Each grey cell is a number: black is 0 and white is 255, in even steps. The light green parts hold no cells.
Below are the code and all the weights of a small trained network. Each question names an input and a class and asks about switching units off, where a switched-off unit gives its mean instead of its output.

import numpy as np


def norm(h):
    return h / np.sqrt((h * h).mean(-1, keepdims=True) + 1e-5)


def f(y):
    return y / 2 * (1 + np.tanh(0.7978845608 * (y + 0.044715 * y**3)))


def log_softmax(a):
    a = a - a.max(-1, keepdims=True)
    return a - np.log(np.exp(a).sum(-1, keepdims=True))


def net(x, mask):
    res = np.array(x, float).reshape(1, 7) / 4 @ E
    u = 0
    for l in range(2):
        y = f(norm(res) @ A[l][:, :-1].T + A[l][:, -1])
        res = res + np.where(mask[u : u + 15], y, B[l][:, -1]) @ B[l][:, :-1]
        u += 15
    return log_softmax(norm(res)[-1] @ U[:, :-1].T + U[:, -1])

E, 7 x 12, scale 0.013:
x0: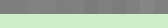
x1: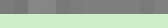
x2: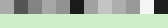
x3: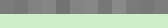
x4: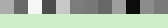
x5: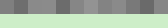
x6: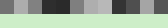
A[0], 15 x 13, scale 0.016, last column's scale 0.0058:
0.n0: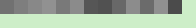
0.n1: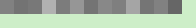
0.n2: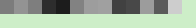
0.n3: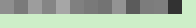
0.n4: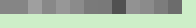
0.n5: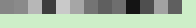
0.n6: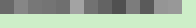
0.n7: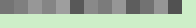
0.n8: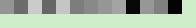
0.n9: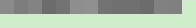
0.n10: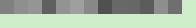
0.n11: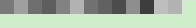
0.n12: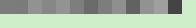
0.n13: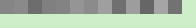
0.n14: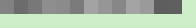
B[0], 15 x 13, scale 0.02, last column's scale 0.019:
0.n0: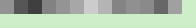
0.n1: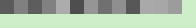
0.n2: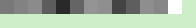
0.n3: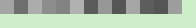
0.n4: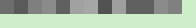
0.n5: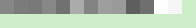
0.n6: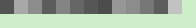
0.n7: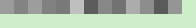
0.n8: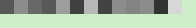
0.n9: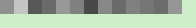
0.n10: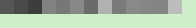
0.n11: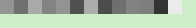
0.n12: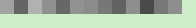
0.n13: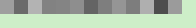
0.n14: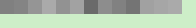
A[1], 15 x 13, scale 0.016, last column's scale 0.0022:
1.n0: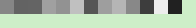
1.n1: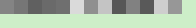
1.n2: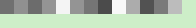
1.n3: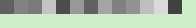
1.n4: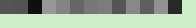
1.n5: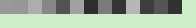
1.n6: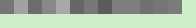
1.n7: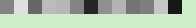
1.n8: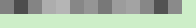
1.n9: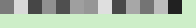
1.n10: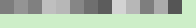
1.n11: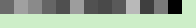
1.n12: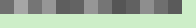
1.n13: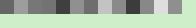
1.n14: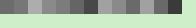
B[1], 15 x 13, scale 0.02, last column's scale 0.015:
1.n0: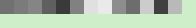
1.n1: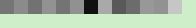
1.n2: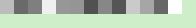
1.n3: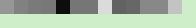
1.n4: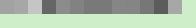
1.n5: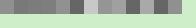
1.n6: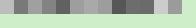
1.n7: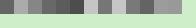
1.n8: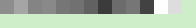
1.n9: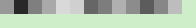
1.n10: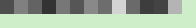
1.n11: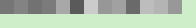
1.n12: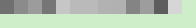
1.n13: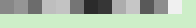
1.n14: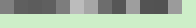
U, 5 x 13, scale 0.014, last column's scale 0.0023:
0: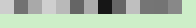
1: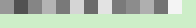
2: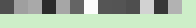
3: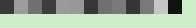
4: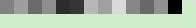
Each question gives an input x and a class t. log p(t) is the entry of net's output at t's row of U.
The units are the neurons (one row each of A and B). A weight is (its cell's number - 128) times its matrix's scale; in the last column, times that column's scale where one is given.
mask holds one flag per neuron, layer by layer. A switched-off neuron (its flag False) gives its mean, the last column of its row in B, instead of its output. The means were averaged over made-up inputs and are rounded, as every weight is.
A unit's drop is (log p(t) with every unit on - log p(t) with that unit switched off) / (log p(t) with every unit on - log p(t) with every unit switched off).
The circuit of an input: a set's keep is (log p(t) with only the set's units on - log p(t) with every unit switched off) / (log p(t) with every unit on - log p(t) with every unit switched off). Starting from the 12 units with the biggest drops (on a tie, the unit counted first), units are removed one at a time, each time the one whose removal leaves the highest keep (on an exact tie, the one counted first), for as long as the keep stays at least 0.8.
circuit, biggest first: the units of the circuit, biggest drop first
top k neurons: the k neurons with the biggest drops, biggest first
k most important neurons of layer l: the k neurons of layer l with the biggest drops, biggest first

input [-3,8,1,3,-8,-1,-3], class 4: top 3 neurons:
[0.n8, 0.n11, 0.n2]
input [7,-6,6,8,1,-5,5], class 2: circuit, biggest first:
[1.n2]
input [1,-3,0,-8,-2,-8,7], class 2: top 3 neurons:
[0.n5, 1.n2, 0.n10]
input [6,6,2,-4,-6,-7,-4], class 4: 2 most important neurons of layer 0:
[0.n11, 0.n2]
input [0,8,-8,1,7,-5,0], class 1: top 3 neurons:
[0.n5, 0.n2, 1.n0]
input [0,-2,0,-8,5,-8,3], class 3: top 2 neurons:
[0.n5, 0.n11]
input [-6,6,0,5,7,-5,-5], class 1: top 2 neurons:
[0.n5, 0.n11]
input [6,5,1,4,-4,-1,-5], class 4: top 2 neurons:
[0.n11, 0.n8]
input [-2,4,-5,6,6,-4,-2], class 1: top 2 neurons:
[0.n5, 0.n2]
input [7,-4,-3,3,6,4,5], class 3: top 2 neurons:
[0.n5, 0.n8]
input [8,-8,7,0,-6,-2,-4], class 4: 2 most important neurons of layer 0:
[0.n2, 0.n11]
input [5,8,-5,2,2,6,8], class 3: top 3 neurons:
[0.n5, 0.n8, 1.n13]
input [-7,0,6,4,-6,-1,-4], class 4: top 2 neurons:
[0.n2, 0.n11]
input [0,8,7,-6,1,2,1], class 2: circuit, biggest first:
[1.n2]
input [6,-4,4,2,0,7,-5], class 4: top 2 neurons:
[0.n11, 0.n8]
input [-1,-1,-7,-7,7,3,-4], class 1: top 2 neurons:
[0.n5, 0.n2]
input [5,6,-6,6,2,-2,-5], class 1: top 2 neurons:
[0.n5, 0.n8]
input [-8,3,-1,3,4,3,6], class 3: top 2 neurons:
[0.n5, 0.n11]
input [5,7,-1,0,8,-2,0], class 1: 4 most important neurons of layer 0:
[0.n5, 0.n2, 0.n11, 0.n3]
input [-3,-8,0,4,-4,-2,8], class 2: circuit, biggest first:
[0.n5]
